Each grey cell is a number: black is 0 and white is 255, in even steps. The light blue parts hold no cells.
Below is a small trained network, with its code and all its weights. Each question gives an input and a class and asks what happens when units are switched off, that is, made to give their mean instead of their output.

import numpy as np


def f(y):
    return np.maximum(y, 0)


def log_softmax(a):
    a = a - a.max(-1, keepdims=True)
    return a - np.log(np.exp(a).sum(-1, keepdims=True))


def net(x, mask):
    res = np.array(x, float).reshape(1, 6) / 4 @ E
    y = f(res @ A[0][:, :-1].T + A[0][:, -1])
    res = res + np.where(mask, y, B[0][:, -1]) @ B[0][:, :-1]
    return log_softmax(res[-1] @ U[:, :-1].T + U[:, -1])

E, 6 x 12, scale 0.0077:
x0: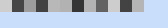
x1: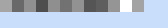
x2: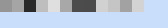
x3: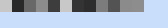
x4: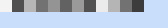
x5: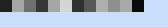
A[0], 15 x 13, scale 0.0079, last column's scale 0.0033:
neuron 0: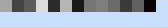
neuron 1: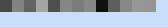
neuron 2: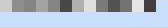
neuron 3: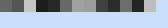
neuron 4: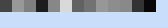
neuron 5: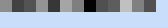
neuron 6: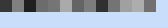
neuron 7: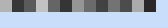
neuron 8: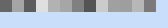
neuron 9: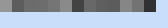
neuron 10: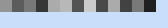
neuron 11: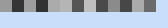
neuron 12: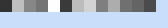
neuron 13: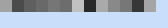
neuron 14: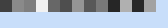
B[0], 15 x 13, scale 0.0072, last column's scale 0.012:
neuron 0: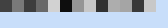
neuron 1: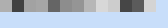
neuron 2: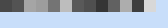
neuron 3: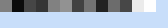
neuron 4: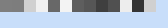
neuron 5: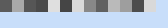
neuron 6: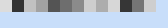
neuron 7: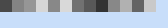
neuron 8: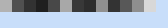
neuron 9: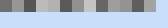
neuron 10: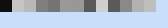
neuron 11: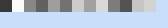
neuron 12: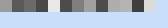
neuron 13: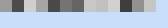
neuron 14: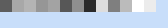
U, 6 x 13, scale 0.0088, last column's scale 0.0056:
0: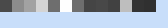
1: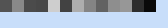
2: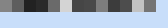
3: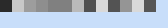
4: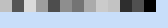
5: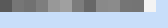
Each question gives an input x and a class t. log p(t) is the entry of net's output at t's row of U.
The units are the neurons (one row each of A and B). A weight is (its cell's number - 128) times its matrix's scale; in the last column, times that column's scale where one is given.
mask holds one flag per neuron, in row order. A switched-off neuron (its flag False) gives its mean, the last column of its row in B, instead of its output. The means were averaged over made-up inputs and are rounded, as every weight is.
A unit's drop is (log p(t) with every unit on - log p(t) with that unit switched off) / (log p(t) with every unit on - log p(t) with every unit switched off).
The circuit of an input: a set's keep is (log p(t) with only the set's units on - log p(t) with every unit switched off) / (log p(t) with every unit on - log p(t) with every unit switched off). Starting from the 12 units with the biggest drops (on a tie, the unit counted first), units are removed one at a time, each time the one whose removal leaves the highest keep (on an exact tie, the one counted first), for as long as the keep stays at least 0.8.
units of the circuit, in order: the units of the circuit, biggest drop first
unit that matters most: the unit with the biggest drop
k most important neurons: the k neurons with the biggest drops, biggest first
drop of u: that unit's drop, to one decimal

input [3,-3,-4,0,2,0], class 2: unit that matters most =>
neuron 3
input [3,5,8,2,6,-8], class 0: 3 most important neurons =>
(neuron 7; neuron 2; neuron 3)
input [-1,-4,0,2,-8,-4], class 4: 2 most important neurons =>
(neuron 1; neuron 6)
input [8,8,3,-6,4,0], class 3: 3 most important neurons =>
(neuron 10; neuron 11; neuron 0)
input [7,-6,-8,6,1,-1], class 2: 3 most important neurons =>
(neuron 3; neuron 5; neuron 12)
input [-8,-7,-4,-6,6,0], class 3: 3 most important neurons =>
(neuron 14; neuron 0; neuron 5)
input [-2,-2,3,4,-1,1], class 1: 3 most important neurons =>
(neuron 3; neuron 0; neuron 5)
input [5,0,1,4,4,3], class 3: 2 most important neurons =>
(neuron 11; neuron 10)
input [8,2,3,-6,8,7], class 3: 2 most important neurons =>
(neuron 10; neuron 11)
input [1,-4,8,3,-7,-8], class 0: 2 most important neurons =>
(neuron 7; neuron 2)
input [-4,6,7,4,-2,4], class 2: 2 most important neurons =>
(neuron 8; neuron 0)
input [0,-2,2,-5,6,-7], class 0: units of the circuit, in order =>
(neuron 2; neuron 7)
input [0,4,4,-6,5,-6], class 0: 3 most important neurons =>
(neuron 2; neuron 5; neuron 0)
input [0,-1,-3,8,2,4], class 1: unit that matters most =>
neuron 0
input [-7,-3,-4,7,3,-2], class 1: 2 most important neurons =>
(neuron 0; neuron 5)
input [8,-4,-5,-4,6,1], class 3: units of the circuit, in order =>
(neuron 10; neuron 11)
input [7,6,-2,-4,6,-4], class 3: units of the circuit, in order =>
(neuron 11; neuron 10)
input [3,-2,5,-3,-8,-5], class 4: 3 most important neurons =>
(neuron 6; neuron 1; neuron 3)
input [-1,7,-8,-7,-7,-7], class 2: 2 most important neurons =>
(neuron 3; neuron 4)
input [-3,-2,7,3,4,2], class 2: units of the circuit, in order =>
(neuron 8)
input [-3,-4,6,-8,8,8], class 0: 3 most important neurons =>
(neuron 4; neuron 5; neuron 0)
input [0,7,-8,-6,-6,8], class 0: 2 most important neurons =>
(neuron 4; neuron 8)
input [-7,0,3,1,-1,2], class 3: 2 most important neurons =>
(neuron 14; neuron 3)
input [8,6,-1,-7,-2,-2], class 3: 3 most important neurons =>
(neuron 10; neuron 11; neuron 0)
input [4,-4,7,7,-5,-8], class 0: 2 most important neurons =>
(neuron 7; neuron 2)
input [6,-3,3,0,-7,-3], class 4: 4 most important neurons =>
(neuron 6; neuron 14; neuron 1; neuron 5)
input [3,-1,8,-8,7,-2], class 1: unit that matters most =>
neuron 12
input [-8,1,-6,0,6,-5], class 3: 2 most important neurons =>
(neuron 14; neuron 8)
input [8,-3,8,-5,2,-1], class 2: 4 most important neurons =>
(neuron 8; neuron 14; neuron 5; neuron 12)
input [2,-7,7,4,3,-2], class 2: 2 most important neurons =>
(neuron 8; neuron 5)
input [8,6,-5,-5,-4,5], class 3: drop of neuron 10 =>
0.7
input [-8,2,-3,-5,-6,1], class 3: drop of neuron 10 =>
-0.1
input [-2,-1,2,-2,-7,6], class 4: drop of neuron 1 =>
0.2
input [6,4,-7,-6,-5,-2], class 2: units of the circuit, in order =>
(neuron 3)
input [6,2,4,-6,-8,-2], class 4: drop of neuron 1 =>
0.2
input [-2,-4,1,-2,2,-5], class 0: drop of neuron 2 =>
0.1
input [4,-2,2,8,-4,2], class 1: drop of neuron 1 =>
0.0
